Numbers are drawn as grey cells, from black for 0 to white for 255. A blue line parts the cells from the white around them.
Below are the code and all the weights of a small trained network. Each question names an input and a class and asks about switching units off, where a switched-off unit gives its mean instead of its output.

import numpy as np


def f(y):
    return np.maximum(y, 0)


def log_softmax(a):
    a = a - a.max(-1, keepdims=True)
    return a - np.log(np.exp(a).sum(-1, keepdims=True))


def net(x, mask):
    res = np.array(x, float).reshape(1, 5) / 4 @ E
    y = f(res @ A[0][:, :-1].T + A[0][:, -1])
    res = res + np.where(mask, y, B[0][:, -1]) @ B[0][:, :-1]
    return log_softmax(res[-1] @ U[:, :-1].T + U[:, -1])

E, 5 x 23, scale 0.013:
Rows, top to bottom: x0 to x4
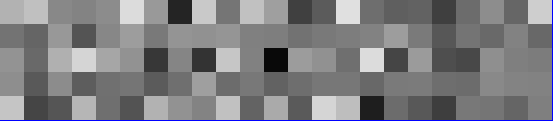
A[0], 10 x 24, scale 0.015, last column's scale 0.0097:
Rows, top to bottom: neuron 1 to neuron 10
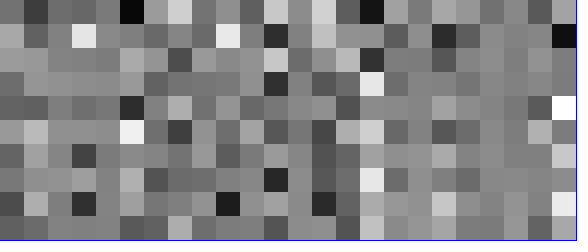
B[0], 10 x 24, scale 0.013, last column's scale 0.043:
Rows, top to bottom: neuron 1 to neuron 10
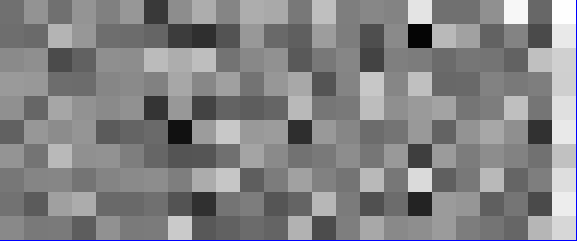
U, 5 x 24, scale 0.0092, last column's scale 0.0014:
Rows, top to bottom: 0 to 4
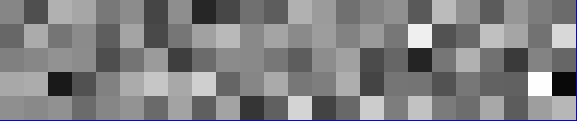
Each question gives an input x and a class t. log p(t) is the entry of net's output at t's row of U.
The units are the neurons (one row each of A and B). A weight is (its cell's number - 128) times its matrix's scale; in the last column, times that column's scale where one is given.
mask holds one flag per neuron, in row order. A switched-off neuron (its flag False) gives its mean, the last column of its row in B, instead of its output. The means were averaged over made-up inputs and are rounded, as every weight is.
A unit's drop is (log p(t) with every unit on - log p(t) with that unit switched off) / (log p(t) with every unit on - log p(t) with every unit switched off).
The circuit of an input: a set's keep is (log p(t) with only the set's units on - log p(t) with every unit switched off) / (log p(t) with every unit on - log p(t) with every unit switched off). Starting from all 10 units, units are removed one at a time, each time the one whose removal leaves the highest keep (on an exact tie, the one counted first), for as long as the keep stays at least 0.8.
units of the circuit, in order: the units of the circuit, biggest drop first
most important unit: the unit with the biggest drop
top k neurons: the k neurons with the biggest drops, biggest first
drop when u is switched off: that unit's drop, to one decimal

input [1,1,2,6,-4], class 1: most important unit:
neuron 6
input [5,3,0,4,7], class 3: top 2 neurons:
(neuron 3; neuron 9)
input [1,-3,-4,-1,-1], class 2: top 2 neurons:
(neuron 5; neuron 10)
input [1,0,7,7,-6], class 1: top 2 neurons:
(neuron 6; neuron 5)
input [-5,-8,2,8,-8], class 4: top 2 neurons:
(neuron 8; neuron 4)
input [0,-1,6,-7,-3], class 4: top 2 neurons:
(neuron 1; neuron 10)
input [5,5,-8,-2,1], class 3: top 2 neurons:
(neuron 3; neuron 2)
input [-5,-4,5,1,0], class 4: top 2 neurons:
(neuron 9; neuron 8)
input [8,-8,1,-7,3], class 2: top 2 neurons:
(neuron 6; neuron 1)
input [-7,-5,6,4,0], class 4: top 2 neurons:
(neuron 8; neuron 9)
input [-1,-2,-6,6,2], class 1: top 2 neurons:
(neuron 1; neuron 2)
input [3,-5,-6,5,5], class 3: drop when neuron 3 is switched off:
0.2
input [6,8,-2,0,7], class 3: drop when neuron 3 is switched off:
0.1
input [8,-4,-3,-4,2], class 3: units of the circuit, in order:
(neuron 3)
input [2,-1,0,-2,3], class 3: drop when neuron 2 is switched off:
0.1
